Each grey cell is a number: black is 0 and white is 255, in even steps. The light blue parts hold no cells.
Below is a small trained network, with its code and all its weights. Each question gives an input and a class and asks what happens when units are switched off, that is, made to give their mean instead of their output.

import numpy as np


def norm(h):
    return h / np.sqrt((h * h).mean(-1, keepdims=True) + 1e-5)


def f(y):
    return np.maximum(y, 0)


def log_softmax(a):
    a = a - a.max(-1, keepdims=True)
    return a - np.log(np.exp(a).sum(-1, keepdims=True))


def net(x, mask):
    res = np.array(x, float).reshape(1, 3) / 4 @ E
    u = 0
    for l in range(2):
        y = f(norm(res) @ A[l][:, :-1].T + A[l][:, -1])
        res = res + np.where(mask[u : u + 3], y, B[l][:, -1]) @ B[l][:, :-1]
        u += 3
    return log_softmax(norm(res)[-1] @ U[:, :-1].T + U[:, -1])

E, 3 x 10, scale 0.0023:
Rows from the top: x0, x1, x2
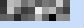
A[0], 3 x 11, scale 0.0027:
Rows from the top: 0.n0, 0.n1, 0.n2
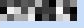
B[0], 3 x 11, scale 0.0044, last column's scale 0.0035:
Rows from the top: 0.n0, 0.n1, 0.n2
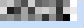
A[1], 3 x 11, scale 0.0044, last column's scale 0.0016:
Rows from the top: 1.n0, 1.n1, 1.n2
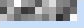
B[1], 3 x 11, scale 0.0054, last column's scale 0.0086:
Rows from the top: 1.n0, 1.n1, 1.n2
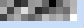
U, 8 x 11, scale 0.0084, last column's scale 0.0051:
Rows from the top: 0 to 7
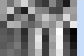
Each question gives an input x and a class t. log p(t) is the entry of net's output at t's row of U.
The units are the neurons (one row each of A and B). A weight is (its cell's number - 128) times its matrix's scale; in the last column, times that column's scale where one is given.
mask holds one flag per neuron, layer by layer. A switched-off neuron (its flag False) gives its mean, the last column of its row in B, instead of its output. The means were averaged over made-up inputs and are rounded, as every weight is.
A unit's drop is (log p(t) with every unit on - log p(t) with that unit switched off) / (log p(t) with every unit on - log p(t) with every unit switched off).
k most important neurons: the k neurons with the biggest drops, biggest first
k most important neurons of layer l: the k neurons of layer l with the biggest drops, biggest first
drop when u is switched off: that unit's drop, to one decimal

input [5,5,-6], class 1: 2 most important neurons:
[1.n0 0.n2]
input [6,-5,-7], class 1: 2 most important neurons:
[1.n0 1.n1]
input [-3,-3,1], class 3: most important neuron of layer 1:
[1.n1]
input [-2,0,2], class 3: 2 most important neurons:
[1.n0 0.n1]
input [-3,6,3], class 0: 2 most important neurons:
[1.n1 0.n1]
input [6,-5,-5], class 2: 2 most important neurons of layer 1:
[1.n1 1.n2]
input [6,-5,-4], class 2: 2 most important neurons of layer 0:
[0.n1 0.n0]
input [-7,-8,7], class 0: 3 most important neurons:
[1.n0 0.n2 0.n1]
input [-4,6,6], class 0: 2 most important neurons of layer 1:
[1.n1 1.n0]
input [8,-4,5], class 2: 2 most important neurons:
[0.n1 1.n0]
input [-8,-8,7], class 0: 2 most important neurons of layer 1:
[1.n0 1.n2]
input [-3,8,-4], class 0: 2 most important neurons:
[1.n1 0.n1]
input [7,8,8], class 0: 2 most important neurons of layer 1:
[1.n1 1.n0]
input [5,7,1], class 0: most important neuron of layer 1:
[1.n1]
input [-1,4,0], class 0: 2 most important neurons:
[1.n1 0.n1]
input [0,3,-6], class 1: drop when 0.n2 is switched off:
0.1
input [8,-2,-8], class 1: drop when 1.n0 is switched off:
1.2
